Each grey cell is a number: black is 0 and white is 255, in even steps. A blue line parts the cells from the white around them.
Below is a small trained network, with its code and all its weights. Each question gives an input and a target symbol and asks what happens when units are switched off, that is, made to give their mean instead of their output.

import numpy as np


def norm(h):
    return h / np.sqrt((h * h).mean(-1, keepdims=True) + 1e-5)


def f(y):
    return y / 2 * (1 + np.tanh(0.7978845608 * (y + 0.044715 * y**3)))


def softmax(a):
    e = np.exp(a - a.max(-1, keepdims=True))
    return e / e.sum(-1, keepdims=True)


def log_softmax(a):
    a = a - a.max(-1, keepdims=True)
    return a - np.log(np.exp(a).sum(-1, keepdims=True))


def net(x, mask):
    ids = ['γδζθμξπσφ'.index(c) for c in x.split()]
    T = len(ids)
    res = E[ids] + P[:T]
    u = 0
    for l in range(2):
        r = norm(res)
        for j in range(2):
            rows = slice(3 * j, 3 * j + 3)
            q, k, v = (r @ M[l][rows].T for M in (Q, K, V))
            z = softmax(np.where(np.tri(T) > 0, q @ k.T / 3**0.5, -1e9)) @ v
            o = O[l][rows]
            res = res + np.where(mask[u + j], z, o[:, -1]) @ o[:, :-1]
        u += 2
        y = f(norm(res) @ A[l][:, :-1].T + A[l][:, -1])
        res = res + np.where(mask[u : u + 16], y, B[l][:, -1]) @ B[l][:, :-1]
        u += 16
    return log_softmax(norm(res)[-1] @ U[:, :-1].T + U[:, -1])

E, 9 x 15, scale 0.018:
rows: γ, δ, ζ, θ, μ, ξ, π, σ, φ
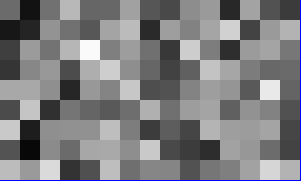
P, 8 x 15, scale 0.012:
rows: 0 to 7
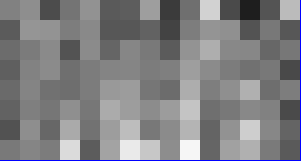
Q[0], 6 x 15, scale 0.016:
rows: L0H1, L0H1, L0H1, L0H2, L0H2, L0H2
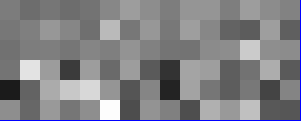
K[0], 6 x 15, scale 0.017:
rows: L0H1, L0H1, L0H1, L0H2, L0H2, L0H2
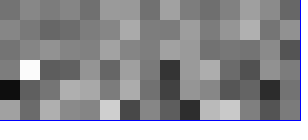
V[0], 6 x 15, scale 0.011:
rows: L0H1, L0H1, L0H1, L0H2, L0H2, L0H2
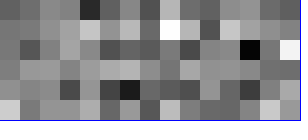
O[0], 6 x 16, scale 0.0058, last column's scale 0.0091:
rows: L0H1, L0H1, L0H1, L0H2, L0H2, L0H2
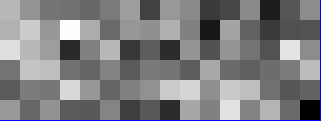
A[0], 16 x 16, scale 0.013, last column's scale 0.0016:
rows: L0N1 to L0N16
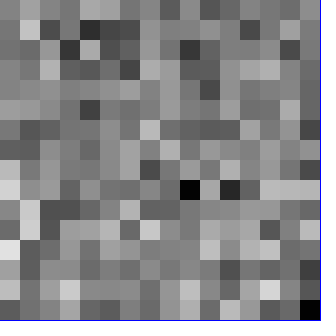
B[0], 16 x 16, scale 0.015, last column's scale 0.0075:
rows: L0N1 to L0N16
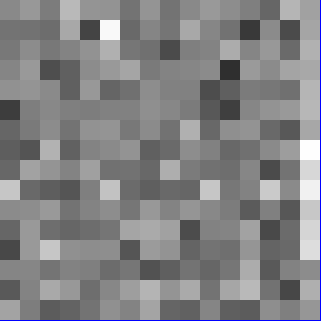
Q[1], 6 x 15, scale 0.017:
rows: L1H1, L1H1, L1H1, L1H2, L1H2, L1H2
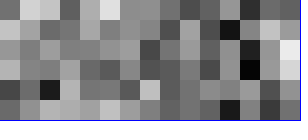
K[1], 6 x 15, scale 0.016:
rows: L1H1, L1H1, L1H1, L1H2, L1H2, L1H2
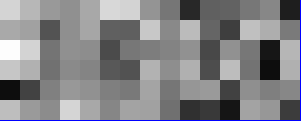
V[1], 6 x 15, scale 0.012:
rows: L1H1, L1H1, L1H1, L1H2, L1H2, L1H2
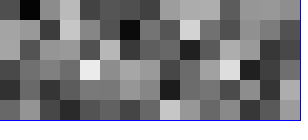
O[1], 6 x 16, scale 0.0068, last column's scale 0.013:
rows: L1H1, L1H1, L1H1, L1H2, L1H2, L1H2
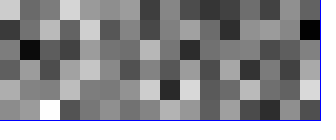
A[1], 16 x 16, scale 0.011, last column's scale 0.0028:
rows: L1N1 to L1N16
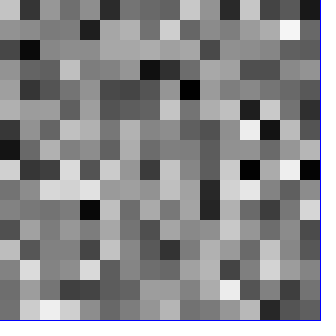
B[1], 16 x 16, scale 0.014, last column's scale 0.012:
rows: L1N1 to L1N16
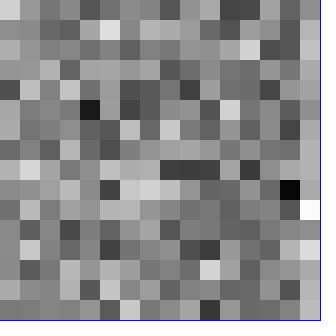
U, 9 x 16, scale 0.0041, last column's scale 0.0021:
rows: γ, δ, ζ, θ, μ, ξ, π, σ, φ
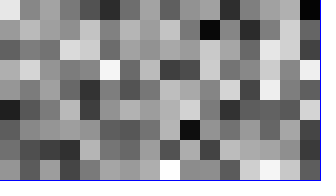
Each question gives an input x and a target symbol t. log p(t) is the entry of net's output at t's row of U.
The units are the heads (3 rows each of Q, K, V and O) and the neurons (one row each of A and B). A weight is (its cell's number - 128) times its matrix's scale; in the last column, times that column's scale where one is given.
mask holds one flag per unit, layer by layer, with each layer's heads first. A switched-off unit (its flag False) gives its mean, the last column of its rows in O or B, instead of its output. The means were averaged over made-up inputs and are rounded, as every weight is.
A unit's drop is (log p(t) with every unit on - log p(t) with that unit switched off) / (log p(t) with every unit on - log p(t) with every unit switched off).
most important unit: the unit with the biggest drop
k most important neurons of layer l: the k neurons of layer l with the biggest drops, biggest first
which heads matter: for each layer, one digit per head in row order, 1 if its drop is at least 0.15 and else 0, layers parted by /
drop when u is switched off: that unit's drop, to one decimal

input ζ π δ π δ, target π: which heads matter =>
10 / 11
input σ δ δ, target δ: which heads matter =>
10 / 00
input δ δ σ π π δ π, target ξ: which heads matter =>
10 / 00
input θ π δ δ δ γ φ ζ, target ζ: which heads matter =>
11 / 10
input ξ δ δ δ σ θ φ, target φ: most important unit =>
L0N4
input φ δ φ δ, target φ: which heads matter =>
10 / 01
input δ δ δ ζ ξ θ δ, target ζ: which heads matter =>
00 / 11
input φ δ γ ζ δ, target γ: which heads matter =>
10 / 11
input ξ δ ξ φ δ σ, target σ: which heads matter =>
11 / 10
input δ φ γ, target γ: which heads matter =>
10 / 01
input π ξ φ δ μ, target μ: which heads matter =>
00 / 01
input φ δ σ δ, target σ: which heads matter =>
00 / 11
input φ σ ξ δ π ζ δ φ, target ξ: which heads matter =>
00 / 00
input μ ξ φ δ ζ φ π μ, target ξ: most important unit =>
L0N15
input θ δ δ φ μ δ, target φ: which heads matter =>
10 / 01
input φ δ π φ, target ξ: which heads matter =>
01 / 00
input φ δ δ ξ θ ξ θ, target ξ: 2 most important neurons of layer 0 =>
(L0N10; L0N8)
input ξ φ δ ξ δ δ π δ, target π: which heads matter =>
11 / 11
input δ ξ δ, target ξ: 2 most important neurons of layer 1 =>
(L1N8; L1N13)
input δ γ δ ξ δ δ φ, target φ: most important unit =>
L1H2
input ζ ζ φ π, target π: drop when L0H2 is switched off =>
0.0
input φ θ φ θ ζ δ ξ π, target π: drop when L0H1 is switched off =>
0.4
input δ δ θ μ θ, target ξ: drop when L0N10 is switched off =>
0.4
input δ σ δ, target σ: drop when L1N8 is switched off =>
-0.2
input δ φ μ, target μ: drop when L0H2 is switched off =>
0.2
